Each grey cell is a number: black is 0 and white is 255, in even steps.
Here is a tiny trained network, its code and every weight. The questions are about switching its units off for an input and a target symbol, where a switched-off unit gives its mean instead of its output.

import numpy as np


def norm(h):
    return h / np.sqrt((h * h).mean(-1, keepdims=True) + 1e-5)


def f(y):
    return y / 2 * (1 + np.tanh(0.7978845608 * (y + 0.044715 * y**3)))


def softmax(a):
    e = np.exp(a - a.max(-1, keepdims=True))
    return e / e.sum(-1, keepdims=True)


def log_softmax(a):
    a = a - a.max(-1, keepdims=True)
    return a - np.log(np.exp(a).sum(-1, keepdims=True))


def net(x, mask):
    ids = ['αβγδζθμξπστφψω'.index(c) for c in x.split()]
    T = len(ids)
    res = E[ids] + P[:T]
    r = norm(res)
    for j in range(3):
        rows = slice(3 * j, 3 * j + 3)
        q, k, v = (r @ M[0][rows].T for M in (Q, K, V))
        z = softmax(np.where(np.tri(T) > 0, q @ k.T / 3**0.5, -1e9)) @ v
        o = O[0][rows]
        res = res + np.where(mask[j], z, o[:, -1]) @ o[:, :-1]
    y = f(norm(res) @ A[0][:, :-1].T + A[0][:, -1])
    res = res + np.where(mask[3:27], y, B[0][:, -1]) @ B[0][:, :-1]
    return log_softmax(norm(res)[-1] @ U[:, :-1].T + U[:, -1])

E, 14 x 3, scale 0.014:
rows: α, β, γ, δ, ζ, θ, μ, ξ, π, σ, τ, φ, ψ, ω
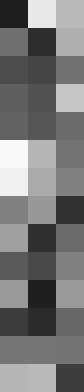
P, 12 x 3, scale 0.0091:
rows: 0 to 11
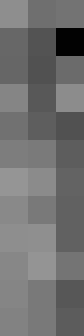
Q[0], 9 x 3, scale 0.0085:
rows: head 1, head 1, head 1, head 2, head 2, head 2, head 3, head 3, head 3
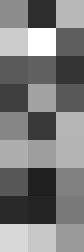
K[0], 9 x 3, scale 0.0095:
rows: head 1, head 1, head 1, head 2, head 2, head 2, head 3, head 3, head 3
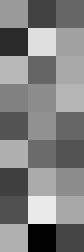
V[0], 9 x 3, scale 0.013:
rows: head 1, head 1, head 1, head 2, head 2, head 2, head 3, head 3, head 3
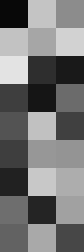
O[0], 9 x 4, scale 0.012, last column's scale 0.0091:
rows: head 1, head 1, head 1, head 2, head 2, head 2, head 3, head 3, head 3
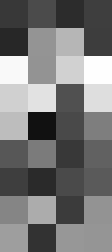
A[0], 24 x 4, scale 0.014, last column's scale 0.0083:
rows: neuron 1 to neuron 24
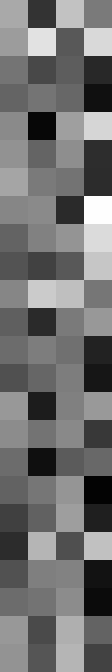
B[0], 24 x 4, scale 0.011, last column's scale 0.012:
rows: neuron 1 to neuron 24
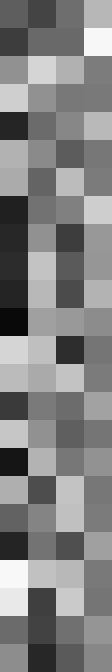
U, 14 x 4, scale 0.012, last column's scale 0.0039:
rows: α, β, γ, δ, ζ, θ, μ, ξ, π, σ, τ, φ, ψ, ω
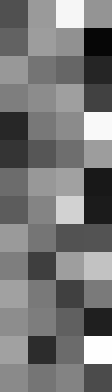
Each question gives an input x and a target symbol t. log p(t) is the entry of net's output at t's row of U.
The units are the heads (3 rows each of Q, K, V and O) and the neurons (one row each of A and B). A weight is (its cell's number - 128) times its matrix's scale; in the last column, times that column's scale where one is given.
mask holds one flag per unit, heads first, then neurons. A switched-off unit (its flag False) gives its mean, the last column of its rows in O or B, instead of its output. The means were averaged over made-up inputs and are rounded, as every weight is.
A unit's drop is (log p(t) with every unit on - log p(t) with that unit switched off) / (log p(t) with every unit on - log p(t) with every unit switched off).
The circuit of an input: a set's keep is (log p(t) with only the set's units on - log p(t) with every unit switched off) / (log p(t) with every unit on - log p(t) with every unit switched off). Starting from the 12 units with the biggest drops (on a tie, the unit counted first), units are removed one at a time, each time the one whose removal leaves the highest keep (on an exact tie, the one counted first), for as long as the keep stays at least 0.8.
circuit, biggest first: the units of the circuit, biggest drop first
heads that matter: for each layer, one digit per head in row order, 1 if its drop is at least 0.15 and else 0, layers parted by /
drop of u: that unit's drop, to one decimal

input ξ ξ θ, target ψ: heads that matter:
010
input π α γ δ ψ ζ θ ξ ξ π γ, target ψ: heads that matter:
101
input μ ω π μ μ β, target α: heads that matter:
010
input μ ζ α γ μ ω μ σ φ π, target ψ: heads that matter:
101
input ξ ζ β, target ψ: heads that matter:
000
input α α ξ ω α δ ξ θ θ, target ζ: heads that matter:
100
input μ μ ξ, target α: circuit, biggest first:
head 1
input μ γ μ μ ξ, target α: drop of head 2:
0.2
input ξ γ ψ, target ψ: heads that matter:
000
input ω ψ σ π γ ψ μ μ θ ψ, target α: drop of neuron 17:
-0.1
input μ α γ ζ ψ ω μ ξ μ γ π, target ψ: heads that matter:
100
